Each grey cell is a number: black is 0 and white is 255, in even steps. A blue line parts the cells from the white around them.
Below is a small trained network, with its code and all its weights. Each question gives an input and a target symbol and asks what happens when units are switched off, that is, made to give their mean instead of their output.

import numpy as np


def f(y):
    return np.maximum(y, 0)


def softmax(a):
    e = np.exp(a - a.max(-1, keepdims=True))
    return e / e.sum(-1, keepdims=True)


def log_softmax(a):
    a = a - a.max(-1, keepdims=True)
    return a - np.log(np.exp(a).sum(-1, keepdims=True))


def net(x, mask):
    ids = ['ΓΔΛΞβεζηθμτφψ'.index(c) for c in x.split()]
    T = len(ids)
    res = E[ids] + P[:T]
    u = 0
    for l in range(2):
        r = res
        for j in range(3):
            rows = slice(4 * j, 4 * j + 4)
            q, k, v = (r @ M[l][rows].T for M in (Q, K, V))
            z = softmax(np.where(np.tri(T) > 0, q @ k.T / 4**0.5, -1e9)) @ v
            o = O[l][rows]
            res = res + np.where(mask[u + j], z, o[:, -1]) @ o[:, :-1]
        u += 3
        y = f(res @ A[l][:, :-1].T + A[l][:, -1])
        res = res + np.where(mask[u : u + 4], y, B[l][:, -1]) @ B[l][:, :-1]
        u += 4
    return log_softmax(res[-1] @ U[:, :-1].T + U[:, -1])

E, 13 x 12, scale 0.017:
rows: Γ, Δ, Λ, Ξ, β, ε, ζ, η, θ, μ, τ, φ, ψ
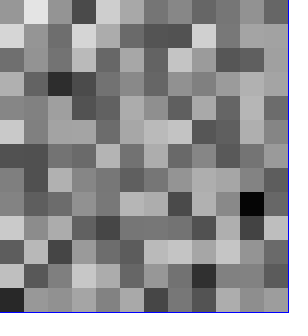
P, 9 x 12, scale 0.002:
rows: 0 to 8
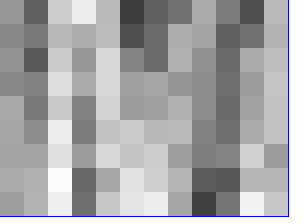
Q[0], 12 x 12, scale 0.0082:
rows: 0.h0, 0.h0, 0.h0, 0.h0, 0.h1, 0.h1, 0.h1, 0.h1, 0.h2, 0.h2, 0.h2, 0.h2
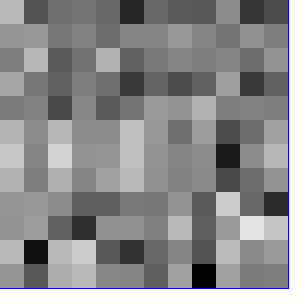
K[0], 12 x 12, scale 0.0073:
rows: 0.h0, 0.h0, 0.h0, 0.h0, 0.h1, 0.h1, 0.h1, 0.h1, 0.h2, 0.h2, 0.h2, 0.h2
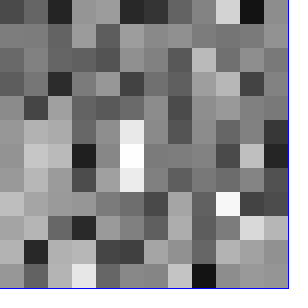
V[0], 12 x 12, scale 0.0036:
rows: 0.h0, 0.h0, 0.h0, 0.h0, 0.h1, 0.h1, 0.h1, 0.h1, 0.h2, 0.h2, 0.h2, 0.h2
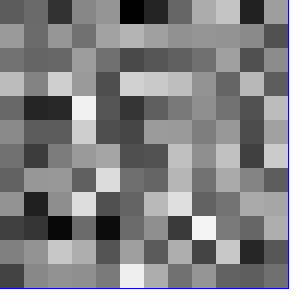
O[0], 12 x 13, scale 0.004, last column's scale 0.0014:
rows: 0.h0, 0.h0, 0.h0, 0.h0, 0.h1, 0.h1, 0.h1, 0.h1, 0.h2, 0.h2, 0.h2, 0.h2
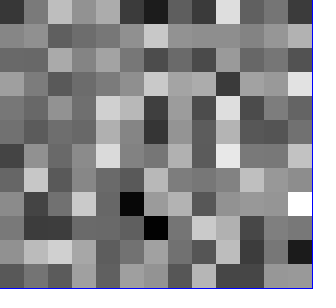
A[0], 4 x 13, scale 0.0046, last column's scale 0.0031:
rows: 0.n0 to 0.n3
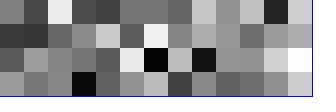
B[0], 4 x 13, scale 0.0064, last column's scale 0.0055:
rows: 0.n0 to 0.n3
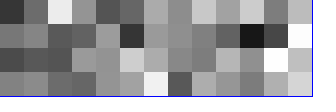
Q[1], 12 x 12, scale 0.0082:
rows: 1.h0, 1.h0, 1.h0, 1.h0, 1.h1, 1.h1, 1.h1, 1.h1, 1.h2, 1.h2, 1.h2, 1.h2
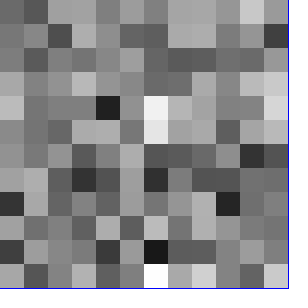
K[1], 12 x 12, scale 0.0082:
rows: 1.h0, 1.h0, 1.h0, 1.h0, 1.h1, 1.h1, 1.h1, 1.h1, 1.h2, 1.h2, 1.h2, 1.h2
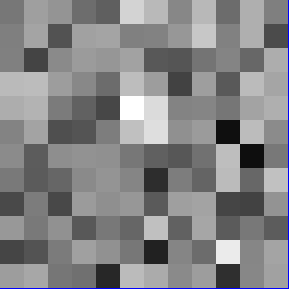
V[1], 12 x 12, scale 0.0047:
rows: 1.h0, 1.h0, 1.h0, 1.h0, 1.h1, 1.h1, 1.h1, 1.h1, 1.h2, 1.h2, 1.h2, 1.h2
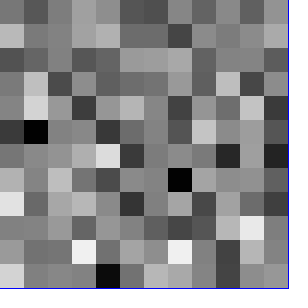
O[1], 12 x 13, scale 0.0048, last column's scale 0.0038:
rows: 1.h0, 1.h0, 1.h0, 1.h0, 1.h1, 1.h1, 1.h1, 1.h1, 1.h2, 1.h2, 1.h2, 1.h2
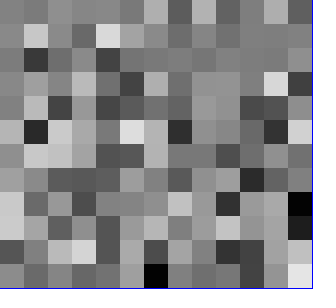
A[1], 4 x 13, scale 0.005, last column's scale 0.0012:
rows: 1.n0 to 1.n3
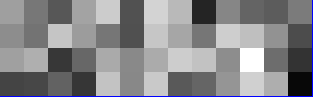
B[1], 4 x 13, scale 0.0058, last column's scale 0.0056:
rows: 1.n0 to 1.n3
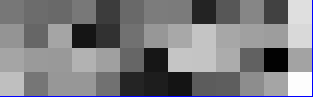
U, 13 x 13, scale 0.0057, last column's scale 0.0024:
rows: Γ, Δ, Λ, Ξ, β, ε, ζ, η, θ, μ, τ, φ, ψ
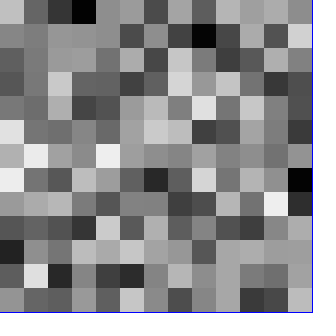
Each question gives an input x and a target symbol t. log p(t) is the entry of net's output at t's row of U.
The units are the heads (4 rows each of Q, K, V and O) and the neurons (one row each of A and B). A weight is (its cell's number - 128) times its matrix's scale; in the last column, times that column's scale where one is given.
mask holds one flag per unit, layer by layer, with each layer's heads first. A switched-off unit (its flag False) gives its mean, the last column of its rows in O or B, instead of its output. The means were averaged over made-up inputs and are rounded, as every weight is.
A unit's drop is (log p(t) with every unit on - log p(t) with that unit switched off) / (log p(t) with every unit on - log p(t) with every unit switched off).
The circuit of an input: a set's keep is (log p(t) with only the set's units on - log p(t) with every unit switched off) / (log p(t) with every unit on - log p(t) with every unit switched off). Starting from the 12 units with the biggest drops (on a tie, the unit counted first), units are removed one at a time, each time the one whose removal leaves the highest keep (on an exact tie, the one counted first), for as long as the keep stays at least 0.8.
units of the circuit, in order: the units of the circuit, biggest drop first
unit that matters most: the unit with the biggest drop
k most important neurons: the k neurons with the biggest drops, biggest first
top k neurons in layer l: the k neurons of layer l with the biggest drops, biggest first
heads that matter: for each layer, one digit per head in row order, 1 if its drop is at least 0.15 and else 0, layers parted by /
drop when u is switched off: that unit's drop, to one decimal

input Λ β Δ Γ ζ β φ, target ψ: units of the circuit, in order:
[1.h1 1.h2 0.h1 0.n0]
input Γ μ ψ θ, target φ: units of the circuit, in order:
[0.h1 1.h1 0.h2]
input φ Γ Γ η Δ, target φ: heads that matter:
001 / 010
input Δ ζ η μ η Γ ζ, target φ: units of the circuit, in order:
[1.h1 0.h2]
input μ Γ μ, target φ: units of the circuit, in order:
[1.h1 0.h1]
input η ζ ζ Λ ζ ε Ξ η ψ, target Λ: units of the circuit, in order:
[0.h0 1.h2]
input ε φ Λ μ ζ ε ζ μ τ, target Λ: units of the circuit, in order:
[1.h2 0.h0]
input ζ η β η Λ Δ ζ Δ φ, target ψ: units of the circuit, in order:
[1.h1 0.h1 1.h2 0.n0]
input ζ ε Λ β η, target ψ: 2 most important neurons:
[0.n3 0.n0]
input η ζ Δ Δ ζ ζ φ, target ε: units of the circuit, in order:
[1.h2 0.h2 1.n3]
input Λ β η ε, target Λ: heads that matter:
100 / 001
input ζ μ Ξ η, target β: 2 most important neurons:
[0.n0 1.n1]
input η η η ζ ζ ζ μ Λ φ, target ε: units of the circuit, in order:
[1.h2 0.h2 1.n3 0.n2]
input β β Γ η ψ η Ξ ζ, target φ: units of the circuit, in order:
[1.h1 0.h2 0.h1]
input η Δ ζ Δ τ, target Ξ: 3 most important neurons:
[1.n2 1.n1 0.n3]
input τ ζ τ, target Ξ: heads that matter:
000 / 011
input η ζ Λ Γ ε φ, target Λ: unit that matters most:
1.h2
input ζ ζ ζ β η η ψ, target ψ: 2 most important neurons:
[0.n0 0.n2]
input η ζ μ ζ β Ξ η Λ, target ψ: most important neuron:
[0.n0]
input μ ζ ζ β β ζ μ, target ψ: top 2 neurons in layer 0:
[0.n0 0.n3]
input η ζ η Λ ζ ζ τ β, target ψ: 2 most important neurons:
[1.n1 0.n3]
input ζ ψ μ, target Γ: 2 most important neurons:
[1.n1 0.n0]
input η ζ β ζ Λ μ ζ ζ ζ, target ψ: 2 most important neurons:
[0.n0 0.n3]
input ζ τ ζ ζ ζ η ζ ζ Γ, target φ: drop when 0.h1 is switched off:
0.2
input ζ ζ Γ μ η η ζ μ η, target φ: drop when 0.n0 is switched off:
-0.1
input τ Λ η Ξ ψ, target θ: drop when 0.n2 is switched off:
0.4
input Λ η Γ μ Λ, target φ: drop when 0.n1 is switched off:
-0.1
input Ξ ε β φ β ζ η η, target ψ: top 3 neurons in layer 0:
[0.n3 0.n1 0.n0]
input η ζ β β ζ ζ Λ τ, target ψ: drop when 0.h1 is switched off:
0.3
